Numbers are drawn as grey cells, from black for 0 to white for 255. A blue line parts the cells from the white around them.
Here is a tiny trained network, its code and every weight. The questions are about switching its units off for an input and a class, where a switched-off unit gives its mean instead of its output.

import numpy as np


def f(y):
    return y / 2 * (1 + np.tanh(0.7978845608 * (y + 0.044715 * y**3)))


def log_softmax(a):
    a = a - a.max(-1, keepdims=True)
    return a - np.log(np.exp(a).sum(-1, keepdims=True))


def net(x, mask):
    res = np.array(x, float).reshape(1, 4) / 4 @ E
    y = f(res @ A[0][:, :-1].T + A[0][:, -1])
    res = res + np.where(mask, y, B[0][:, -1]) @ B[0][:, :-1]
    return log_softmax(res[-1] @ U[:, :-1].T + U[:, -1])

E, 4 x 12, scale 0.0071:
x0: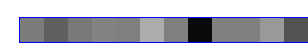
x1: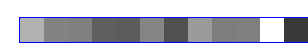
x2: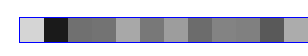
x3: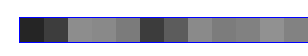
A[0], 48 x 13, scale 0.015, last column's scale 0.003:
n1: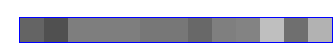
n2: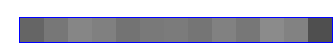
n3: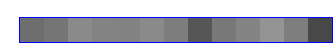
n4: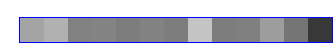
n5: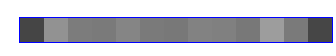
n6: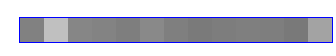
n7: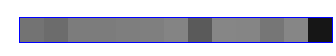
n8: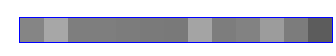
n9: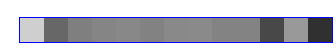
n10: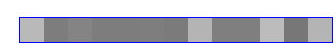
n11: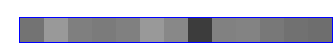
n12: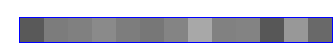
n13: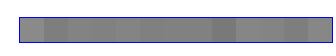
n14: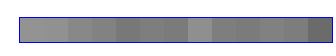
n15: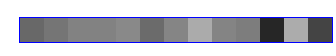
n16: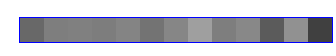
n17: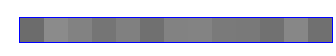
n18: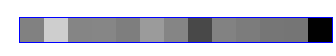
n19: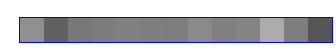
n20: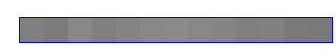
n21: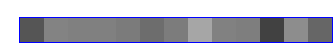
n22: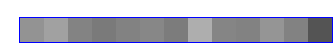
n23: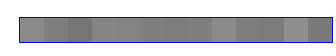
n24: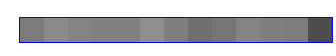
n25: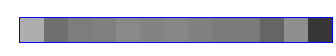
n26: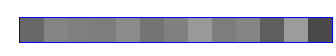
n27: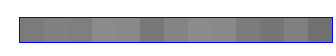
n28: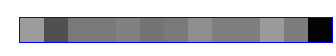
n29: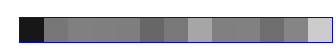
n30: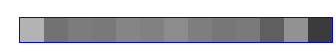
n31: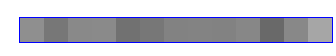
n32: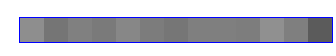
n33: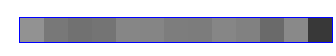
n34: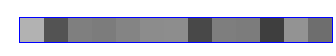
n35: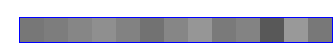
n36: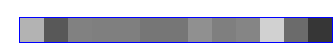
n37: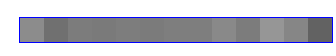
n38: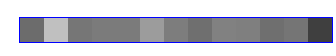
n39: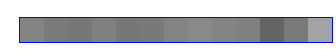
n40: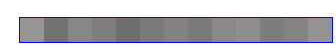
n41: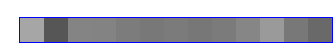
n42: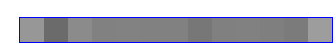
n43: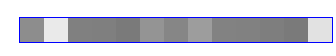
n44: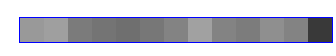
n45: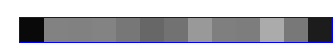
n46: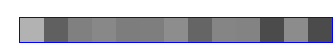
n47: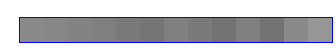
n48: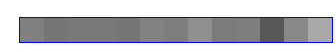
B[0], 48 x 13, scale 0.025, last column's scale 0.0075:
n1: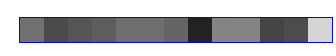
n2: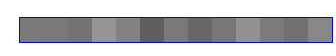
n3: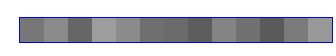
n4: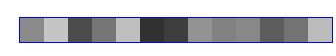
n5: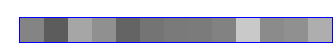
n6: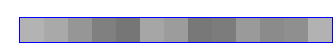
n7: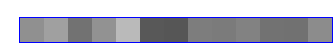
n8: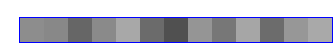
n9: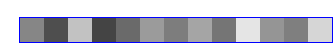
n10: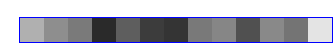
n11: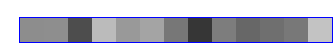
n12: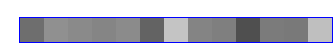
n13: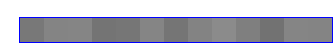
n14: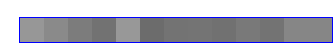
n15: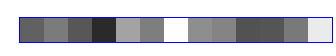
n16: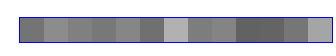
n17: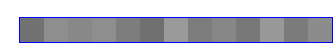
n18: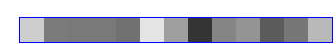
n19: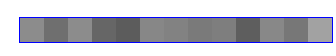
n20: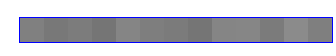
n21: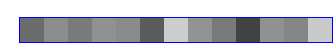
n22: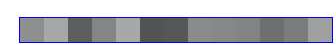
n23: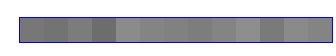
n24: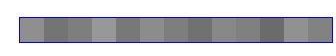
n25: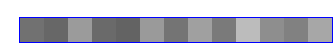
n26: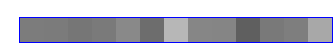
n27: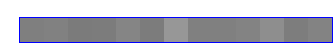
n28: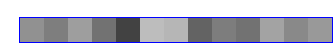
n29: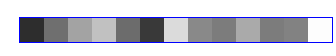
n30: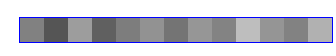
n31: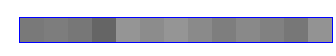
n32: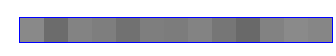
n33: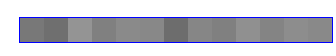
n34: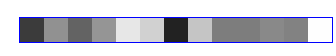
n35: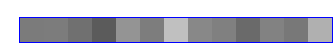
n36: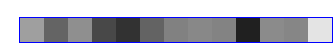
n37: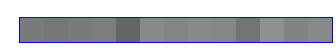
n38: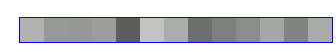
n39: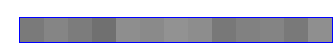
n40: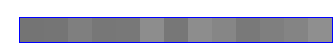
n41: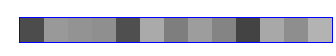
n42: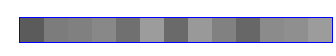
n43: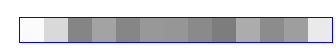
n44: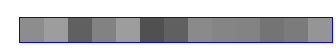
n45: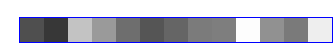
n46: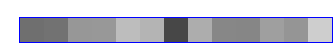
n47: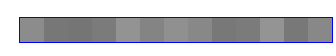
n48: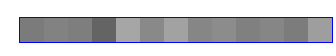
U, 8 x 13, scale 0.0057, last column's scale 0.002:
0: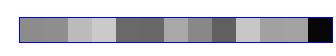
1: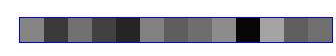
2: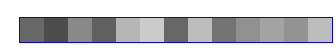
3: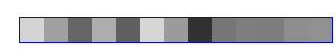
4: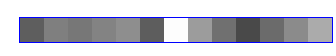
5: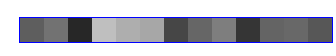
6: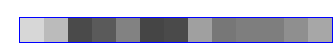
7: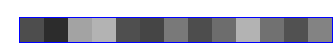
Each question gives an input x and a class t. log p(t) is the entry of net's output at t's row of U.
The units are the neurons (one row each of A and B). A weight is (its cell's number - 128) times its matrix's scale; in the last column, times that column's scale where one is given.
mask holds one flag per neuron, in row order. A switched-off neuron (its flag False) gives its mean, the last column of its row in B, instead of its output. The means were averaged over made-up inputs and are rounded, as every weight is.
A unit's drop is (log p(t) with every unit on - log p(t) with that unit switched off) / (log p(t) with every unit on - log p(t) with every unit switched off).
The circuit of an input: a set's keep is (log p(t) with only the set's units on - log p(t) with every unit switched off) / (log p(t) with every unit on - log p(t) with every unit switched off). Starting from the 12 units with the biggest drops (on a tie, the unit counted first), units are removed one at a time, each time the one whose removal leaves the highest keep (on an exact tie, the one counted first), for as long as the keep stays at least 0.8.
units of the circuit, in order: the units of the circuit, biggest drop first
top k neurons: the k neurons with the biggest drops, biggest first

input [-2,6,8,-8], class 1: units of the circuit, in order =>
[n36]
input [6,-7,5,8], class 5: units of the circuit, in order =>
[n34, n7, n45]
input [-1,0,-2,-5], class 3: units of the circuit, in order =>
[n18, n43]
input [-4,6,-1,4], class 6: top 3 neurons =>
[n10, n4, n8]
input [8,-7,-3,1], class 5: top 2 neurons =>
[n43, n34]
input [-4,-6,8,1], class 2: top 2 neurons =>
[n34, n9]
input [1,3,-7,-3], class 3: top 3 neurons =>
[n18, n38, n6]
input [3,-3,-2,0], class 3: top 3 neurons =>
[n45, n34, n15]
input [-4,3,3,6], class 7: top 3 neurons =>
[n29, n45, n15]
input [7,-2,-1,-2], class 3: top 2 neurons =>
[n18, n4]
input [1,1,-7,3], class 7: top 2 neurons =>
[n45, n1]
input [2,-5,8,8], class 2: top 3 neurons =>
[n34, n46, n9]
